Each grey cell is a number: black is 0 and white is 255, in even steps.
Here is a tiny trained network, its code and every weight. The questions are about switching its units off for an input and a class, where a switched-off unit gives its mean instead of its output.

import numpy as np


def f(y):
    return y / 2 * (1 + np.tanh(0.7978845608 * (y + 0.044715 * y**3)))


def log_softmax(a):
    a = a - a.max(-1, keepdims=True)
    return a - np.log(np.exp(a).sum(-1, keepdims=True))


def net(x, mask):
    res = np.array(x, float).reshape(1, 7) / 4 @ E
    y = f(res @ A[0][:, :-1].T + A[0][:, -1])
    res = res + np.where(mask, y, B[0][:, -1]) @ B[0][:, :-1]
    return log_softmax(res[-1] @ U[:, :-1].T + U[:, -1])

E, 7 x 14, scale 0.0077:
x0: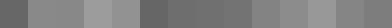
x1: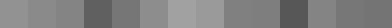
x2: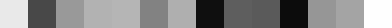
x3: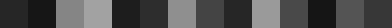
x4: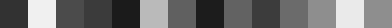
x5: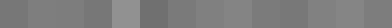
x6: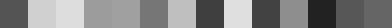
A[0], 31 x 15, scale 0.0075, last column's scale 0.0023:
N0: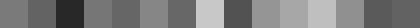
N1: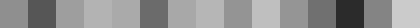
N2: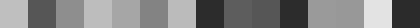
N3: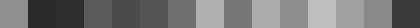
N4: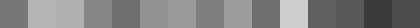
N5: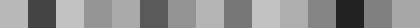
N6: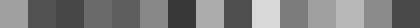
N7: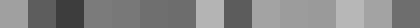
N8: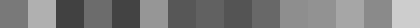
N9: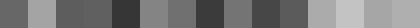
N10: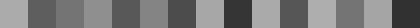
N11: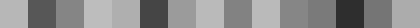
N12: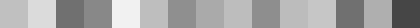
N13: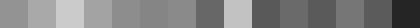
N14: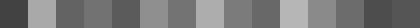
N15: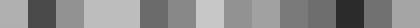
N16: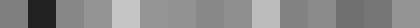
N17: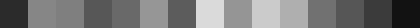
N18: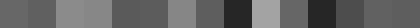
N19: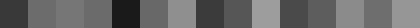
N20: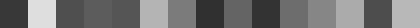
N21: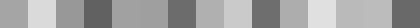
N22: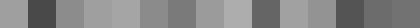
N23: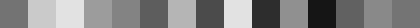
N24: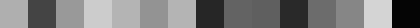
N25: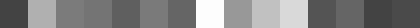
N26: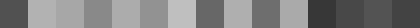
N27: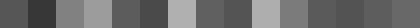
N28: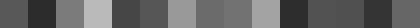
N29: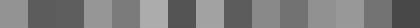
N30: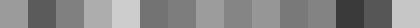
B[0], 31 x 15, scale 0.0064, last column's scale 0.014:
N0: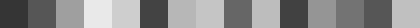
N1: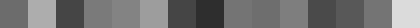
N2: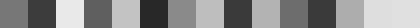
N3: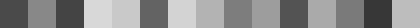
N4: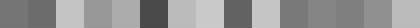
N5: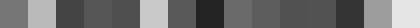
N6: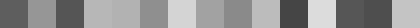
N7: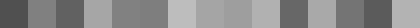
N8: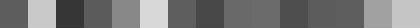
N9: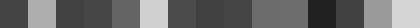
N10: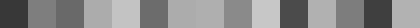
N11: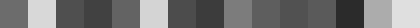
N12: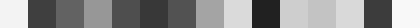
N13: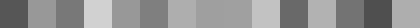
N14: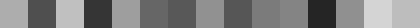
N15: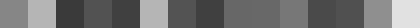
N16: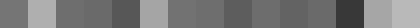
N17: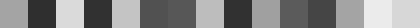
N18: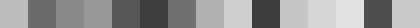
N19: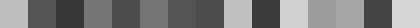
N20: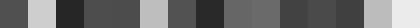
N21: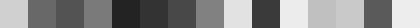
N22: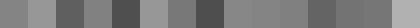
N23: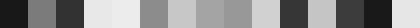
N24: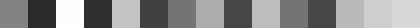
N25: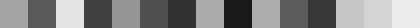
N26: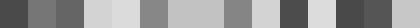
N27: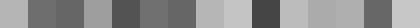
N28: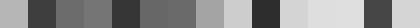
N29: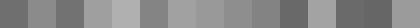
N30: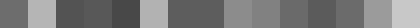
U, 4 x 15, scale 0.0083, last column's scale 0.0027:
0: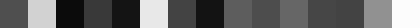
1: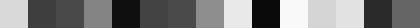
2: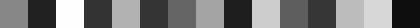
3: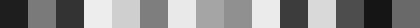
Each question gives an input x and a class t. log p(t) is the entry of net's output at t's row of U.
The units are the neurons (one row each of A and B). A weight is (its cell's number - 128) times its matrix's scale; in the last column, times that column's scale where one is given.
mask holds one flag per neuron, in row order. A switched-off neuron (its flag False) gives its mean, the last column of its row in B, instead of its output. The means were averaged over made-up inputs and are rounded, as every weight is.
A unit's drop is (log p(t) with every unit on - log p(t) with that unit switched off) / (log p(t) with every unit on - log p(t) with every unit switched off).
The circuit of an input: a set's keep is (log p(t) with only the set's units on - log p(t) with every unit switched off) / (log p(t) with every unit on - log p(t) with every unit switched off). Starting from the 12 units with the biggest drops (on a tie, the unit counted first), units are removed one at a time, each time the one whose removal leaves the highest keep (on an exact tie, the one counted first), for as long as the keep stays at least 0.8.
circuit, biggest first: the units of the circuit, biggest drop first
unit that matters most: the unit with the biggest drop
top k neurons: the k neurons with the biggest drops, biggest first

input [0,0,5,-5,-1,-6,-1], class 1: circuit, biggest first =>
N12
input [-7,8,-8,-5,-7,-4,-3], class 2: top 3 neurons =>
N25, N17, N0
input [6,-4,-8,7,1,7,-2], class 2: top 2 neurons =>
N17, N25
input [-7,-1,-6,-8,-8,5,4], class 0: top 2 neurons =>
N5, N11
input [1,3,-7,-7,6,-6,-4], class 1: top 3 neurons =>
N21, N12, N2
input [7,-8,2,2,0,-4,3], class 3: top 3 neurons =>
N12, N21, N25
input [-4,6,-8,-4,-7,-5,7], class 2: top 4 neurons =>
N25, N17, N4, N20
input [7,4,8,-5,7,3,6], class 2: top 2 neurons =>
N2, N24
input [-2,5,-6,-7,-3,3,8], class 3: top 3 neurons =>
N23, N26, N4
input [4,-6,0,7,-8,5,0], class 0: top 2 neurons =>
N11, N5
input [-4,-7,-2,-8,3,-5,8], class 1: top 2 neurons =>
N21, N12
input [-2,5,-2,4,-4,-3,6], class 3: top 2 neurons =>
N23, N26
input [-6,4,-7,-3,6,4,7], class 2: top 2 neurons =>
N25, N14
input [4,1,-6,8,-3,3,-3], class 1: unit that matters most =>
N28
